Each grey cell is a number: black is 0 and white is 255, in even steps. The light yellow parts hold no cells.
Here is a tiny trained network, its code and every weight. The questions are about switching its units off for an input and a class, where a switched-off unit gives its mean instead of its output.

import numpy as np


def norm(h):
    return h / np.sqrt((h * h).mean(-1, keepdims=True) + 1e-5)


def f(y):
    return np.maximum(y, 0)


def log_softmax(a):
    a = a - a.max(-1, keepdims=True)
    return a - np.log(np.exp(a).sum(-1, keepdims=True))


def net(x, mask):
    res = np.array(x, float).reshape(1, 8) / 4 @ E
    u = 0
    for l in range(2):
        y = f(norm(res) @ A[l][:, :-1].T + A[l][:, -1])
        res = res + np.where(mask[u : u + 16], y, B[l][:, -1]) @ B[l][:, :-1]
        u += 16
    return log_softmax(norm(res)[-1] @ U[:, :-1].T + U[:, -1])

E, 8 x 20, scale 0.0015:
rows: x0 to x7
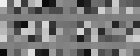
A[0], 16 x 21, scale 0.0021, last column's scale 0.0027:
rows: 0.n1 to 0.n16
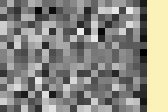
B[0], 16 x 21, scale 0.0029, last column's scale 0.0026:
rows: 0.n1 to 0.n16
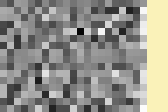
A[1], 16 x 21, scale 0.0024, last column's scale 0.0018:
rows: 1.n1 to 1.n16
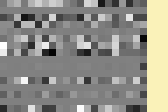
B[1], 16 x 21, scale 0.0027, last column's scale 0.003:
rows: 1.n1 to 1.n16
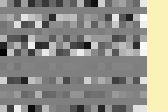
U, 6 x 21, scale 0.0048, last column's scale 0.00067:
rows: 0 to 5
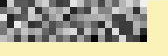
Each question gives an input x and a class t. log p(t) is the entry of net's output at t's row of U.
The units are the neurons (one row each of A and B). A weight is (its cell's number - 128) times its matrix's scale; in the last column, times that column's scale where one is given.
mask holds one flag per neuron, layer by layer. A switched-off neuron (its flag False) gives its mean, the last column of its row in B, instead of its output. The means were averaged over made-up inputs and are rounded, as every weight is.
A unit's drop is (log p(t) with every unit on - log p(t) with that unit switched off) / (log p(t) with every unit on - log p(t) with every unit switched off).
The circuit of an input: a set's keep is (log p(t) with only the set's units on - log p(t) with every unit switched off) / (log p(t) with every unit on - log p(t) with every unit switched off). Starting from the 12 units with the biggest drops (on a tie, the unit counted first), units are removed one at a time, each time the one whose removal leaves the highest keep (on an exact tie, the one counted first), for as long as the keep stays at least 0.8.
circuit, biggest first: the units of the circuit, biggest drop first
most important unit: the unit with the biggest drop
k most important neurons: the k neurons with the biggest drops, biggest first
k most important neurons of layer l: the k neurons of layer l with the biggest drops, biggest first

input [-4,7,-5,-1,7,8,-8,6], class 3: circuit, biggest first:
[0.n15 0.n4]
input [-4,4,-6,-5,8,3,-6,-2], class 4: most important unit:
0.n5
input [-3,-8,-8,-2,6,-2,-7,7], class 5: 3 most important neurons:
[1.n1 0.n6 1.n7]
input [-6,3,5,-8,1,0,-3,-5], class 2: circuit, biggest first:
[1.n12 1.n6]
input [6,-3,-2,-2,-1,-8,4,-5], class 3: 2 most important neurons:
[1.n16 0.n16]
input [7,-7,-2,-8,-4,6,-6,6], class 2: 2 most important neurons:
[1.n12 0.n16]
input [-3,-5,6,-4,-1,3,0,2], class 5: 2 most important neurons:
[1.n1 0.n14]
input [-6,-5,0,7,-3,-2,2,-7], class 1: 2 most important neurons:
[1.n7 1.n8]
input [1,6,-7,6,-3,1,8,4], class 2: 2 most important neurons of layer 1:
[1.n7 1.n1]
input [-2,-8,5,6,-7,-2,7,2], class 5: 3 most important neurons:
[1.n1 0.n5 0.n6]
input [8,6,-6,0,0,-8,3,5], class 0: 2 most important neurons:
[1.n8 0.n4]
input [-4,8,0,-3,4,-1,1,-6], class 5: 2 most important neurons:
[0.n2 0.n11]
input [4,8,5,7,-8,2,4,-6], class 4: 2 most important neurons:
[1.n3 0.n11]
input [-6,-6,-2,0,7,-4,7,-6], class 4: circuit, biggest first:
[0.n5]
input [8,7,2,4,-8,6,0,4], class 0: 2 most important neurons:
[1.n8 0.n5]
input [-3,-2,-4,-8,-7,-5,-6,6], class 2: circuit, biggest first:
[1.n12 0.n13]
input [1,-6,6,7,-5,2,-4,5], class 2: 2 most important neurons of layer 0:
[0.n14 0.n2]
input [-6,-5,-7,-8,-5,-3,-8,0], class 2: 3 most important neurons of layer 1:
[1.n12 1.n6 1.n8]
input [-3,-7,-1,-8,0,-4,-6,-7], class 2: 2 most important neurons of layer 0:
[0.n13 0.n11]
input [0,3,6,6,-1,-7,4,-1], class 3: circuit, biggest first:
[1.n16]
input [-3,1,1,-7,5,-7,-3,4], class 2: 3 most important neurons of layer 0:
[0.n4 0.n15 0.n13]
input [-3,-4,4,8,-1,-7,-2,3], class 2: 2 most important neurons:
[0.n14 0.n4]
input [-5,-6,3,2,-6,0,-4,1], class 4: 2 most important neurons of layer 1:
[1.n3 1.n8]
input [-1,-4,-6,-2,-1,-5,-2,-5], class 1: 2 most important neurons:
[1.n7 0.n4]
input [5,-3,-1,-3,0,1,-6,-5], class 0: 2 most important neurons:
[1.n8 0.n11]
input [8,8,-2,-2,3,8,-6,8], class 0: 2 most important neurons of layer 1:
[1.n8 1.n7]
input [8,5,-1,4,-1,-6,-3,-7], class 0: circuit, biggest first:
[1.n8]
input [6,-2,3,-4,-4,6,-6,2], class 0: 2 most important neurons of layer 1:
[1.n8 1.n16]
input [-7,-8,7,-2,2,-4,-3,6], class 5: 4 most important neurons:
[1.n1 0.n6 1.n8 0.n7]
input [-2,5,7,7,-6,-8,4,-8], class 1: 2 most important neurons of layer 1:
[1.n7 1.n12]
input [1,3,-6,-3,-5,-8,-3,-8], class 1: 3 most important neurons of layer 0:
[0.n4 0.n12 0.n15]
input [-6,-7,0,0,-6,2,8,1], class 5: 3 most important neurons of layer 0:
[0.n5 0.n7 0.n6]
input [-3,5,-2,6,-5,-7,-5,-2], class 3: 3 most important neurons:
[1.n16 1.n12 0.n13]
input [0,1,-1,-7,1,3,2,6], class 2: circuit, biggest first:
[1.n12]
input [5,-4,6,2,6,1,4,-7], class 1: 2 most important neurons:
[1.n7 0.n16]
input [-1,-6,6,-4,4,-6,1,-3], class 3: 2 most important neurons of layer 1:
[1.n16 1.n3]
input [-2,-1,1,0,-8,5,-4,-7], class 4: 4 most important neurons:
[1.n3 0.n11 0.n3 1.n16]
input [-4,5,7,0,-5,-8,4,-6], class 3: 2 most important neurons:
[1.n16 0.n11]
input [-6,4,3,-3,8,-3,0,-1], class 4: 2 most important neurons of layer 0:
[0.n5 0.n7]
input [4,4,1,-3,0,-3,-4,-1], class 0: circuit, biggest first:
[1.n8]
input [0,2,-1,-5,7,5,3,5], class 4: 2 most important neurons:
[0.n5 1.n7]
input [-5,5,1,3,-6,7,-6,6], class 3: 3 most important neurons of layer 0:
[0.n4 0.n5 0.n15]
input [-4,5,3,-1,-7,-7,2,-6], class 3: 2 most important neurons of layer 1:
[1.n16 1.n4]
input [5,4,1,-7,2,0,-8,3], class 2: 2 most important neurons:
[1.n12 0.n16]
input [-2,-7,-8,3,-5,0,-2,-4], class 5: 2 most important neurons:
[1.n1 0.n5]
